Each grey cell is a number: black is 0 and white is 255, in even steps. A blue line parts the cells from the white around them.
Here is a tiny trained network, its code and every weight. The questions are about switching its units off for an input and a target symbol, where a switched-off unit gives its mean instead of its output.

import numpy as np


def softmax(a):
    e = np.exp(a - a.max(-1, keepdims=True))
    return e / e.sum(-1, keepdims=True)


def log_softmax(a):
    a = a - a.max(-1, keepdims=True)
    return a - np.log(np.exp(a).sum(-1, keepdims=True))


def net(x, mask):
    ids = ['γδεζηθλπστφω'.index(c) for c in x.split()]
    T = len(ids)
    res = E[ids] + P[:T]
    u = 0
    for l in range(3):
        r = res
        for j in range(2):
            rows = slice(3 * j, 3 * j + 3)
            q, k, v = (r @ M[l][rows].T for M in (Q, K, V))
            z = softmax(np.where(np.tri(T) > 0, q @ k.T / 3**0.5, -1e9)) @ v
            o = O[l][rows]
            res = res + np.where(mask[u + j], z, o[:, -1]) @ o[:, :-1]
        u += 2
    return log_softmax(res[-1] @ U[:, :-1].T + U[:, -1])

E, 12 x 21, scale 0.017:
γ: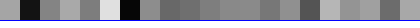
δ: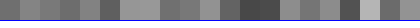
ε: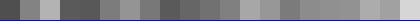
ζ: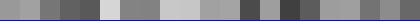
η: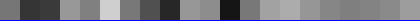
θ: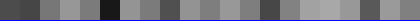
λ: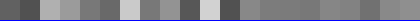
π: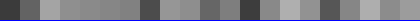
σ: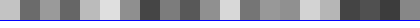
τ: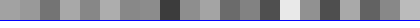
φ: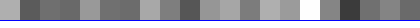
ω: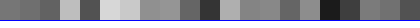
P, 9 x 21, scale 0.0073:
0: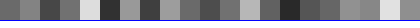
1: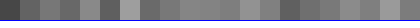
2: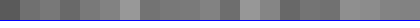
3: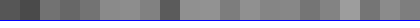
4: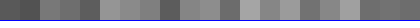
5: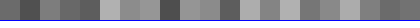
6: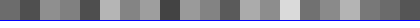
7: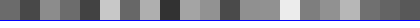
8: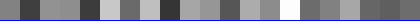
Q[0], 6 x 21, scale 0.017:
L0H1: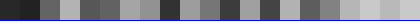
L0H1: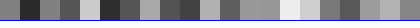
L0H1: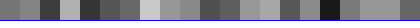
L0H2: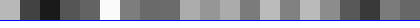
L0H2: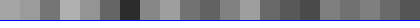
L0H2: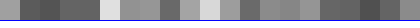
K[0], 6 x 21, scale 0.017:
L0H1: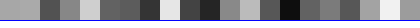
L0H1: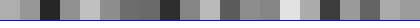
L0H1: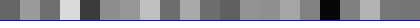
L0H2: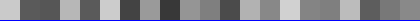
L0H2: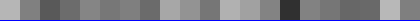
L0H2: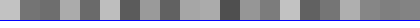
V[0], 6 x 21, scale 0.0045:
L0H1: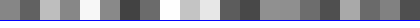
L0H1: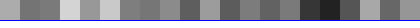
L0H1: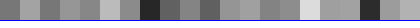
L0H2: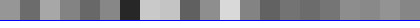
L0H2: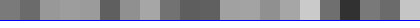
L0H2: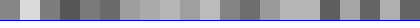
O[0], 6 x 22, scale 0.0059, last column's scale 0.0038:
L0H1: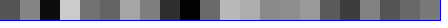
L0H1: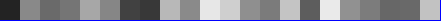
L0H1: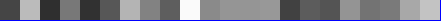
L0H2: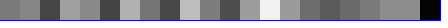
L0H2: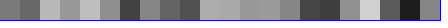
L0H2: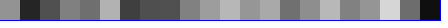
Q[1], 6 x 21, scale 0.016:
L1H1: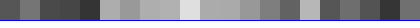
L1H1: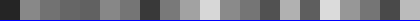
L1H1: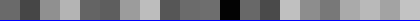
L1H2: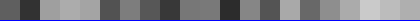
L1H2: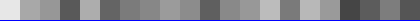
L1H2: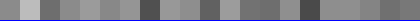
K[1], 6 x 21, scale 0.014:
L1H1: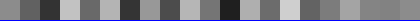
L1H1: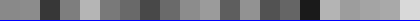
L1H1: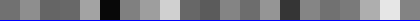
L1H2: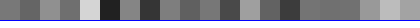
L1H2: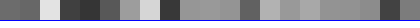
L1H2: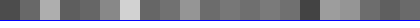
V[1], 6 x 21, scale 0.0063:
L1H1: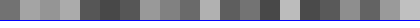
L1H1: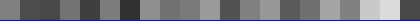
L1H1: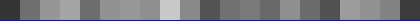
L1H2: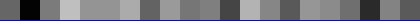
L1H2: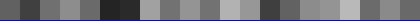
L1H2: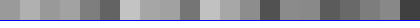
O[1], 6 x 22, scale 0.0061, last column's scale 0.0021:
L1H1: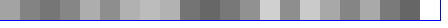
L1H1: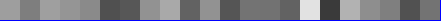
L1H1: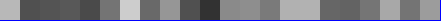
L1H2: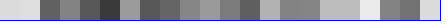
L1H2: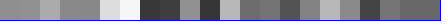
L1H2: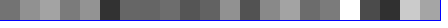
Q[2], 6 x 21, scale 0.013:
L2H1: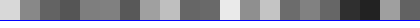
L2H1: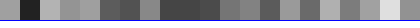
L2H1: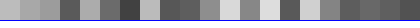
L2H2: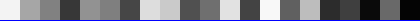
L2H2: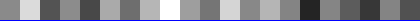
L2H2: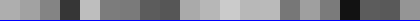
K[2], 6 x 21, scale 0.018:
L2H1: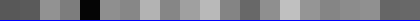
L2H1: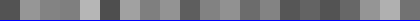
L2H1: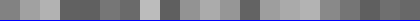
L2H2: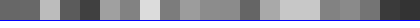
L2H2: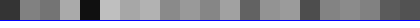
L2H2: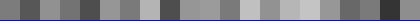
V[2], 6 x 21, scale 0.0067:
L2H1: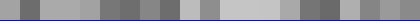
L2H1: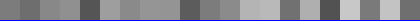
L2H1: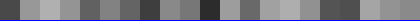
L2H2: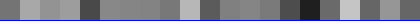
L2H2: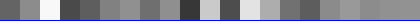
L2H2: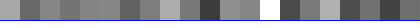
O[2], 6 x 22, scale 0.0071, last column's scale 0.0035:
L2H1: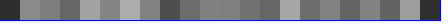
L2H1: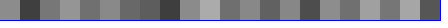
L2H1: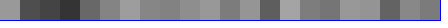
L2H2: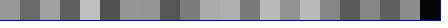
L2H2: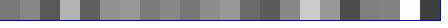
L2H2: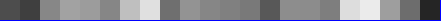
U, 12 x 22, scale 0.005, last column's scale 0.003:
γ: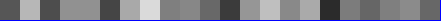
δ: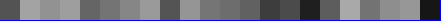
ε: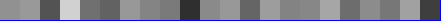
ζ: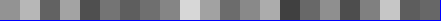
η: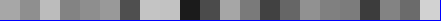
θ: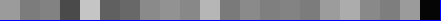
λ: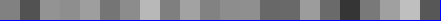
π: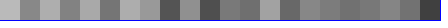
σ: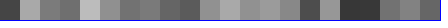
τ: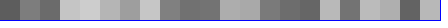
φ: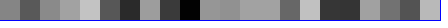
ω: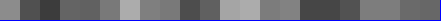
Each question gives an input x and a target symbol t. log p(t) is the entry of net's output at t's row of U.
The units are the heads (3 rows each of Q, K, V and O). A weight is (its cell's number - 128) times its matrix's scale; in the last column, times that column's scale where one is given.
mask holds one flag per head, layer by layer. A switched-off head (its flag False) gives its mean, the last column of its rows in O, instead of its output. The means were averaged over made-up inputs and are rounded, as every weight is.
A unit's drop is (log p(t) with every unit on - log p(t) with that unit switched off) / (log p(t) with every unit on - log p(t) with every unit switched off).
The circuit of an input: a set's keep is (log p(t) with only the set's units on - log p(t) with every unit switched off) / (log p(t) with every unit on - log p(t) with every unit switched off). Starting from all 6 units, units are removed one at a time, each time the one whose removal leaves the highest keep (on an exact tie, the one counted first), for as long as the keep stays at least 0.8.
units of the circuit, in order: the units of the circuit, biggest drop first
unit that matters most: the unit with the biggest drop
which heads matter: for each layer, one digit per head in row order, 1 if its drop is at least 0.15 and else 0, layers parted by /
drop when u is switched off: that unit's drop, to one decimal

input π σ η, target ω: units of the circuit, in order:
L2H1, L1H1
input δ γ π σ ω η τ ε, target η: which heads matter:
10 / 00 / 10
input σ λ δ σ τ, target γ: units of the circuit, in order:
L1H1, L2H1, L0H1
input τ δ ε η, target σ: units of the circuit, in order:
L2H2, L0H1, L1H2
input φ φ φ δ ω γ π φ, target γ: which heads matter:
01 / 00 / 00
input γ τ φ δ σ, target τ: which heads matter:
00 / 10 / 01
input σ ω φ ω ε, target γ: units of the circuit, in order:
L1H1, L2H1, L0H1
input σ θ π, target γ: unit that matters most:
L1H1
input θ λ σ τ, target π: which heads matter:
10 / 01 / 01
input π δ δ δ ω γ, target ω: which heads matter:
00 / 10 / 10
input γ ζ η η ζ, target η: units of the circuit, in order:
L0H2, L1H2
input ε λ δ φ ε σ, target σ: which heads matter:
00 / 10 / 10
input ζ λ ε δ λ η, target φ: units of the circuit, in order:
L2H2, L1H1, L0H1
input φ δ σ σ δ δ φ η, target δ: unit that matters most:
L0H1
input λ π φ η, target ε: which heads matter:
00 / 01 / 01
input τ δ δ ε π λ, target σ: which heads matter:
10 / 00 / 11
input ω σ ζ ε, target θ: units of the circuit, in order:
L0H1, L1H2, L2H2
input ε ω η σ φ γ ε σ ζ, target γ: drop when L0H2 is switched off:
0.6
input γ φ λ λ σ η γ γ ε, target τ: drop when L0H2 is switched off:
0.1
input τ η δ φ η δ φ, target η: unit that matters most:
L0H2
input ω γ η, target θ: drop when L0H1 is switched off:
0.2
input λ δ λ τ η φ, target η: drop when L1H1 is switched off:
0.0
